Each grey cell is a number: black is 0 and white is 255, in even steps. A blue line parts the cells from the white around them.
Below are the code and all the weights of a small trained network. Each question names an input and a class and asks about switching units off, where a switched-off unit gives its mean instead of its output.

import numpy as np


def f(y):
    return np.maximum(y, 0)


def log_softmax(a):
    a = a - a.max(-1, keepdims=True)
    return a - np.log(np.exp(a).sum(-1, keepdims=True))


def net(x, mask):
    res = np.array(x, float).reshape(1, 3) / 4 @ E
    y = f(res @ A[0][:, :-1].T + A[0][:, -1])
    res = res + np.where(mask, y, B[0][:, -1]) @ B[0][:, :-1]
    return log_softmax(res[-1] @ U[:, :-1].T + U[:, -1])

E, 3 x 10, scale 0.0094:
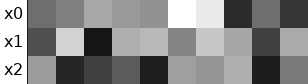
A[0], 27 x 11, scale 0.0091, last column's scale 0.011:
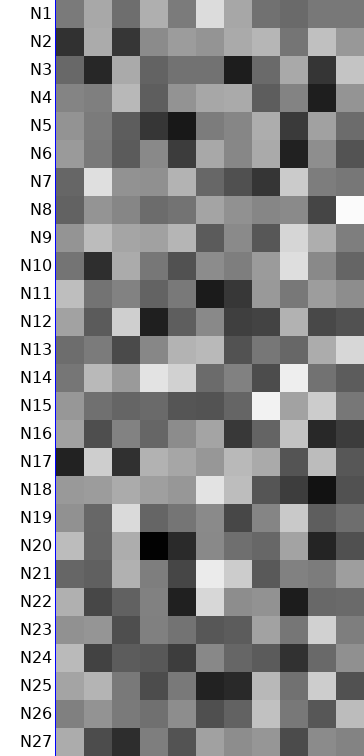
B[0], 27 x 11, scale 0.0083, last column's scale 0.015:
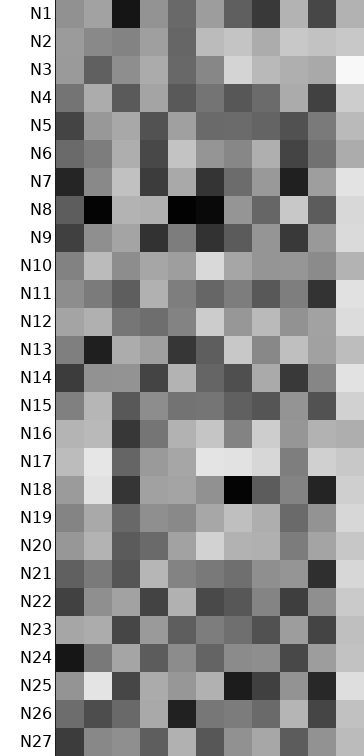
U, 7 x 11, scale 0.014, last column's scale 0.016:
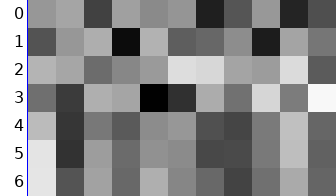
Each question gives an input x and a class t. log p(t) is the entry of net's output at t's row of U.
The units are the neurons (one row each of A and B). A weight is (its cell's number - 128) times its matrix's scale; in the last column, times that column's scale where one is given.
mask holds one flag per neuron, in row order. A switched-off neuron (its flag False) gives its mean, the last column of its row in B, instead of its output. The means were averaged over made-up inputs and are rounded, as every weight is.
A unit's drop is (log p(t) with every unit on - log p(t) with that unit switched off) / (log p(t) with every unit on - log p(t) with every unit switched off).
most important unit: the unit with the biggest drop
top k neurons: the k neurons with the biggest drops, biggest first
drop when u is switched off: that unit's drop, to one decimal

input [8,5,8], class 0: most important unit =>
N18
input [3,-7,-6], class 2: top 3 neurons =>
[N3, N12, N16]
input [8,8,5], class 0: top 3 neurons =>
[N18, N1, N21]
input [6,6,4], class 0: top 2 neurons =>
[N18, N1]
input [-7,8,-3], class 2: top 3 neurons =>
[N17, N2, N18]
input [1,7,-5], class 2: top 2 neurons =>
[N17, N2]
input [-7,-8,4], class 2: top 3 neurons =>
[N3, N20, N12]
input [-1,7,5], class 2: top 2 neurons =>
[N17, N2]
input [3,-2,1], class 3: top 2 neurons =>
[N25, N8]
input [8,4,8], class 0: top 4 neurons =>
[N18, N1, N21, N7]
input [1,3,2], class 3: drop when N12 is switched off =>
0.2
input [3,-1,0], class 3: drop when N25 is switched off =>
0.5
